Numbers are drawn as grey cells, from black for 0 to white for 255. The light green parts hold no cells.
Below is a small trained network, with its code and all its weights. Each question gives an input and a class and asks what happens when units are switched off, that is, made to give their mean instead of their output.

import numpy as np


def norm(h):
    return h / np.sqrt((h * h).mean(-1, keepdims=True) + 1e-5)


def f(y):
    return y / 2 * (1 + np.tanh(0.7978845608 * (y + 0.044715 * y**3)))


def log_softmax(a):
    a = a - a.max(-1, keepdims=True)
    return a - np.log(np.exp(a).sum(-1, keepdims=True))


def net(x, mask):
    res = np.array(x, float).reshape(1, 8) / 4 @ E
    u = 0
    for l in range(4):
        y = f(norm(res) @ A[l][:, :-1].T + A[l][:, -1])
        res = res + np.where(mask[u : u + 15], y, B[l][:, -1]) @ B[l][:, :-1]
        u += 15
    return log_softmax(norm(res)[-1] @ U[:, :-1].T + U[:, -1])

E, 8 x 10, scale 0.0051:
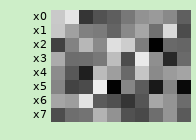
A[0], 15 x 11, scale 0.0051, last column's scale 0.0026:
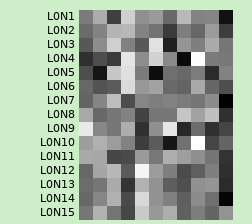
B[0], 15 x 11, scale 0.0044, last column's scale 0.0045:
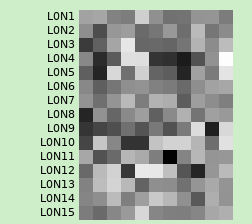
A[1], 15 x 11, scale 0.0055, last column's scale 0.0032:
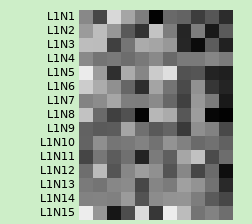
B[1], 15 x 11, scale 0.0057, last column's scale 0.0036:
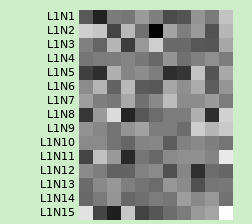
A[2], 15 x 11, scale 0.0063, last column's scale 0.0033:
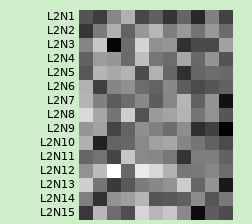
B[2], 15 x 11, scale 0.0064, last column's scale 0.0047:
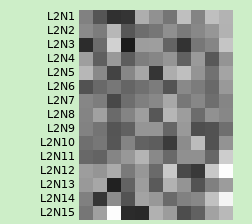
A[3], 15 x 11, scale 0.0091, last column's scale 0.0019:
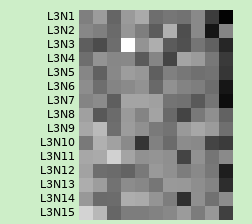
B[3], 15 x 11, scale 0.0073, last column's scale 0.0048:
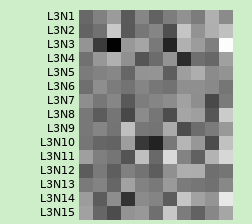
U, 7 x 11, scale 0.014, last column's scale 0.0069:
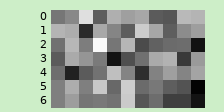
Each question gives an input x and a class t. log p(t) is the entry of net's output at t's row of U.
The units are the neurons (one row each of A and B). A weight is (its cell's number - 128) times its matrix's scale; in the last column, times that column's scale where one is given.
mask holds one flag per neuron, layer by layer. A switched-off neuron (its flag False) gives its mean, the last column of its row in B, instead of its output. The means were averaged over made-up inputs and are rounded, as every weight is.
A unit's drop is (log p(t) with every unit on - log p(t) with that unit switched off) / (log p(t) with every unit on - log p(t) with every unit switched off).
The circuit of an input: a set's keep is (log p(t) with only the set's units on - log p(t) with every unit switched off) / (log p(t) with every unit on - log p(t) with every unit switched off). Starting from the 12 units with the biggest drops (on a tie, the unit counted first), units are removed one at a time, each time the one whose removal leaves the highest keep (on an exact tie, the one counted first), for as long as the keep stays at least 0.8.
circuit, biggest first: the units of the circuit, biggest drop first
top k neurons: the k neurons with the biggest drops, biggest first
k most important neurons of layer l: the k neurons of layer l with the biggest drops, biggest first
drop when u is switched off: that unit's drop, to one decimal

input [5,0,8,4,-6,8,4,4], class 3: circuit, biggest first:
[L1N2]
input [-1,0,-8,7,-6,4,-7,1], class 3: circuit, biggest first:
[L0N4; L1N8]
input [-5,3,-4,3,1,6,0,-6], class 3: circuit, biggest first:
[L1N8; L3N3]
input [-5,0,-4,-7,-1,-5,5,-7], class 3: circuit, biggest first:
[L0N5; L2N14; L0N4]
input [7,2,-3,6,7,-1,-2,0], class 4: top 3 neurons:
[L1N5; L0N10; L2N12]
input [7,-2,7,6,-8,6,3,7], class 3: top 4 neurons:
[L0N4; L1N2; L0N9; L0N10]
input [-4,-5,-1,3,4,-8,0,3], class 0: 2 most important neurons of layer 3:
[L3N3; L3N10]
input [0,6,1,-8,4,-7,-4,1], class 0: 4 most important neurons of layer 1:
[L1N15; L1N1; L1N5; L1N2]
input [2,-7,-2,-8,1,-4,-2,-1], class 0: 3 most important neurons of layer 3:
[L3N3; L3N10; L3N8]
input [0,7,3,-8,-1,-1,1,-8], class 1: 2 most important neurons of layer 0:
[L0N9; L0N13]
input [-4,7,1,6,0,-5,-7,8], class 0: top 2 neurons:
[L0N12; L2N15]
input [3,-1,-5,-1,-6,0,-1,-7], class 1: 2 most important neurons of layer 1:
[L1N5; L1N1]
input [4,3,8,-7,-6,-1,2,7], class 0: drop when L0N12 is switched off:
0.5
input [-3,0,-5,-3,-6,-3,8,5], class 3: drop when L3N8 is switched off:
0.0
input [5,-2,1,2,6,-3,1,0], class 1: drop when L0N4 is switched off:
0.1
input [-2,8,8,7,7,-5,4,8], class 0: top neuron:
[L0N12]
